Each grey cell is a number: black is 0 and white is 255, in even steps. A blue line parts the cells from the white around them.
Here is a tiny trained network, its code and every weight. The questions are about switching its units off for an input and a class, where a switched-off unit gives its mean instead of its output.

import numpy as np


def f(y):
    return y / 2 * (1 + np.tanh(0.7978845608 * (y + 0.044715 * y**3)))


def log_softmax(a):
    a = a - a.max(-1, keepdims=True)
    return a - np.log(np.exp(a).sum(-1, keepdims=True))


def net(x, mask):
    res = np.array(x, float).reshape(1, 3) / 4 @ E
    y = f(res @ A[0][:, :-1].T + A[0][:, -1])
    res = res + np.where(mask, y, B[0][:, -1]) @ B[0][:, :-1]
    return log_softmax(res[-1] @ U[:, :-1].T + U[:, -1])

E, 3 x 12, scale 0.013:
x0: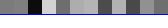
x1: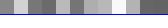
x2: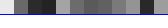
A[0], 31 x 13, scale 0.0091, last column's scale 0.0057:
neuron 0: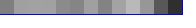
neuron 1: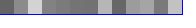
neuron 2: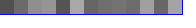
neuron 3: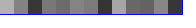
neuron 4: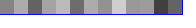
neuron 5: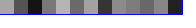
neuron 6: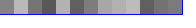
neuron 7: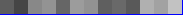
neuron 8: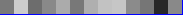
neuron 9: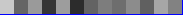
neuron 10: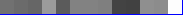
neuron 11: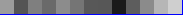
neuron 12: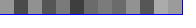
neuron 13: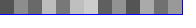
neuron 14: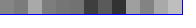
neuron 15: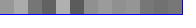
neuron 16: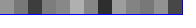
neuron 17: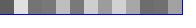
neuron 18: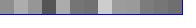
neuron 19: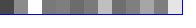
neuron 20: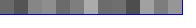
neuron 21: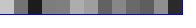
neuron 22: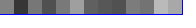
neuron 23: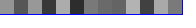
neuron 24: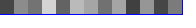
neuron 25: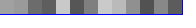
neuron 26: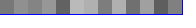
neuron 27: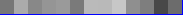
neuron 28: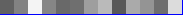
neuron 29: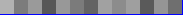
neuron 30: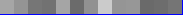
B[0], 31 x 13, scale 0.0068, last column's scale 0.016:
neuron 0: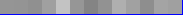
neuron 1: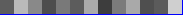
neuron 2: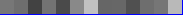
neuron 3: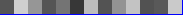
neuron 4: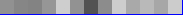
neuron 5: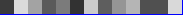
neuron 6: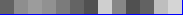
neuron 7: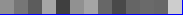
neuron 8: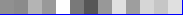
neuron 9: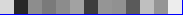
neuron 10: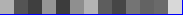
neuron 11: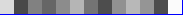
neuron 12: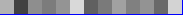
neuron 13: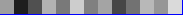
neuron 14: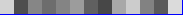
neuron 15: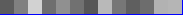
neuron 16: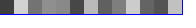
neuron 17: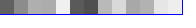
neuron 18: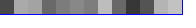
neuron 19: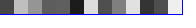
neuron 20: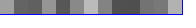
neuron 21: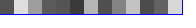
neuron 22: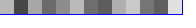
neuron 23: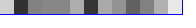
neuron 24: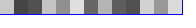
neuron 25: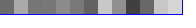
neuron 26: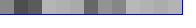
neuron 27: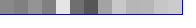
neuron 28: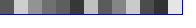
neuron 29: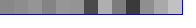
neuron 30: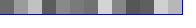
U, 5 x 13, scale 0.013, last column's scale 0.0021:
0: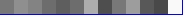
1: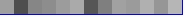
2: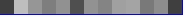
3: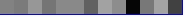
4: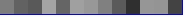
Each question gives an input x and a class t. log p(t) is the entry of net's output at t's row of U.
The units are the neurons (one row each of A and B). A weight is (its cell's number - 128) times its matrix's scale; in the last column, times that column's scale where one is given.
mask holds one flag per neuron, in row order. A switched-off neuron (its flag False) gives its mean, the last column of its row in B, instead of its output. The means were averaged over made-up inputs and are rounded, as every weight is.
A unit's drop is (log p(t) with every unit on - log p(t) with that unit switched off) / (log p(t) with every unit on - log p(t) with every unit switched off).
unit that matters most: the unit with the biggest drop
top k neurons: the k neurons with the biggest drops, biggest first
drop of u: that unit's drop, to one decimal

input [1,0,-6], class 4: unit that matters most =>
neuron 24
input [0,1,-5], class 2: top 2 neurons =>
neuron 19; neuron 9
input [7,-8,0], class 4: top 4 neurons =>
neuron 24; neuron 13; neuron 19; neuron 28
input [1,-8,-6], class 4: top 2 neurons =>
neuron 24; neuron 13
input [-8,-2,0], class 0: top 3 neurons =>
neuron 19; neuron 28; neuron 1
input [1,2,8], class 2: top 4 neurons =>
neuron 5; neuron 21; neuron 3; neuron 16
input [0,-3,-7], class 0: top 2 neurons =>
neuron 19; neuron 28
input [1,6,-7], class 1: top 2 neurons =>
neuron 24; neuron 13
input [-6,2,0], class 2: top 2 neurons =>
neuron 19; neuron 28
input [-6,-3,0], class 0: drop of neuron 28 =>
0.2
